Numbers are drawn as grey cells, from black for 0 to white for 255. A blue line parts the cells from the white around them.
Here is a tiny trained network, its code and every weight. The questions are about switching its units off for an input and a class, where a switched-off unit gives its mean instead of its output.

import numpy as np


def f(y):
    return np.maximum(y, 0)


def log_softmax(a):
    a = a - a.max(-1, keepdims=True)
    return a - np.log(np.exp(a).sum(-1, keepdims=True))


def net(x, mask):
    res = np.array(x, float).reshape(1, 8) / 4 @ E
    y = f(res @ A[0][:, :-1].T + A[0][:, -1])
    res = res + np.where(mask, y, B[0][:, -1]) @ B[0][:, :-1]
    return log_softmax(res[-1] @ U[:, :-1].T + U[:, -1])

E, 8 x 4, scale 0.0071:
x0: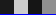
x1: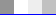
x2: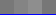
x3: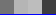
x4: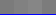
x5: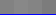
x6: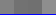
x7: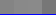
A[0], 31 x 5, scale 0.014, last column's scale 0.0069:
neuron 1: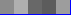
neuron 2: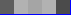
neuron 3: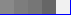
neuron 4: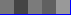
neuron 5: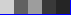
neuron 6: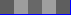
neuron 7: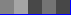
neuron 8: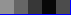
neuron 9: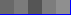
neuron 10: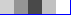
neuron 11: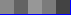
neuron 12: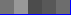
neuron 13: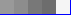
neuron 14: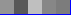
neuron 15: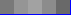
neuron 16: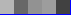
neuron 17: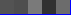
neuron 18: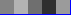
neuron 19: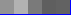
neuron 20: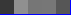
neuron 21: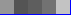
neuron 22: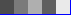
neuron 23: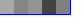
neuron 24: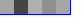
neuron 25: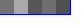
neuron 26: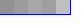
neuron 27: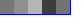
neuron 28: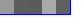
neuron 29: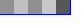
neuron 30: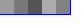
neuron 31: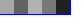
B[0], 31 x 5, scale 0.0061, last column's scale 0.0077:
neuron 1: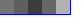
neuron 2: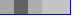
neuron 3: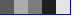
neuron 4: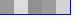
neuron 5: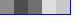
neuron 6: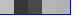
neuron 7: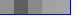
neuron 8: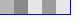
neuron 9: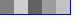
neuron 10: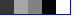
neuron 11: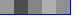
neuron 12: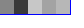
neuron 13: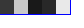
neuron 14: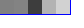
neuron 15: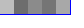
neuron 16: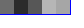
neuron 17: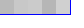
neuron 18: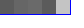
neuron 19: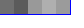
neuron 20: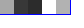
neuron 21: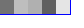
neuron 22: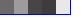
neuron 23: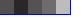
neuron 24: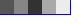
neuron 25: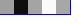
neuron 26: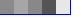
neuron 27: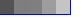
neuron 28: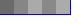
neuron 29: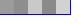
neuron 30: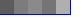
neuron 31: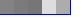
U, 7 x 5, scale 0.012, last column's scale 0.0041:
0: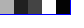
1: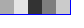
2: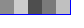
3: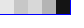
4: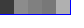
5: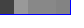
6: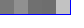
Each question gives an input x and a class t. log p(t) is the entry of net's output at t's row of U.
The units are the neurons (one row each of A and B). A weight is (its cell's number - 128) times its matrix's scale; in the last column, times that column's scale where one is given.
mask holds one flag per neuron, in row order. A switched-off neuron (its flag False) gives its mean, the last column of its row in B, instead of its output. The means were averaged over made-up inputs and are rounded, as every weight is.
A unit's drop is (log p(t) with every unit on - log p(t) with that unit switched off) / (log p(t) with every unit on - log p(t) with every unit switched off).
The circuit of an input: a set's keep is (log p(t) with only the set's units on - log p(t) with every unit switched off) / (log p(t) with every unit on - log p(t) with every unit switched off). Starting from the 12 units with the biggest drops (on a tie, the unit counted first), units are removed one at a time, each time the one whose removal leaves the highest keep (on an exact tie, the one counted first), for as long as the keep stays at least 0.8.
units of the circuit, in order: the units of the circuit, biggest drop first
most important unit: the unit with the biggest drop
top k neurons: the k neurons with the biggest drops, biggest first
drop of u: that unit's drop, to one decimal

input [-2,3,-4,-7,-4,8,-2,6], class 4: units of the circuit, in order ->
[neuron 10; neuron 4]
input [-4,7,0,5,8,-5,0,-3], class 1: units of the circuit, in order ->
[neuron 8; neuron 22]
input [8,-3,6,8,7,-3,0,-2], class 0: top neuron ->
[neuron 20]
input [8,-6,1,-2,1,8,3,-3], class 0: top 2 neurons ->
[neuron 20; neuron 25]
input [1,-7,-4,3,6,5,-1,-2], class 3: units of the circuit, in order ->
[neuron 8; neuron 17]
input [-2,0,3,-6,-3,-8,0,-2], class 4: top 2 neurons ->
[neuron 10; neuron 17]
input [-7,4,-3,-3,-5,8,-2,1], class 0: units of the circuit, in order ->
[neuron 16; neuron 24]
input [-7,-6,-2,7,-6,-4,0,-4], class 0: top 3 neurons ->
[neuron 5; neuron 10; neuron 23]
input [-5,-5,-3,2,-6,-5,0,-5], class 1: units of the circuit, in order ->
[neuron 4; neuron 12]
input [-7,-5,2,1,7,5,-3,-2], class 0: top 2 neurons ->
[neuron 5; neuron 10]
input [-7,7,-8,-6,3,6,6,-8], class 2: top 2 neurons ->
[neuron 10; neuron 26]
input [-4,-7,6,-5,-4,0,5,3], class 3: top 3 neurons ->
[neuron 8; neuron 17; neuron 4]
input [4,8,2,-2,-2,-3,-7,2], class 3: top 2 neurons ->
[neuron 29; neuron 2]
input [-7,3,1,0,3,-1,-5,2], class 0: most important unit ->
neuron 5
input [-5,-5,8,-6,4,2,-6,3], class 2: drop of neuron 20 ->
0.1
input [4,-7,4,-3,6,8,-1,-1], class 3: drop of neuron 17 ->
0.2
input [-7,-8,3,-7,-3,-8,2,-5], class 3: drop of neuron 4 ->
0.3
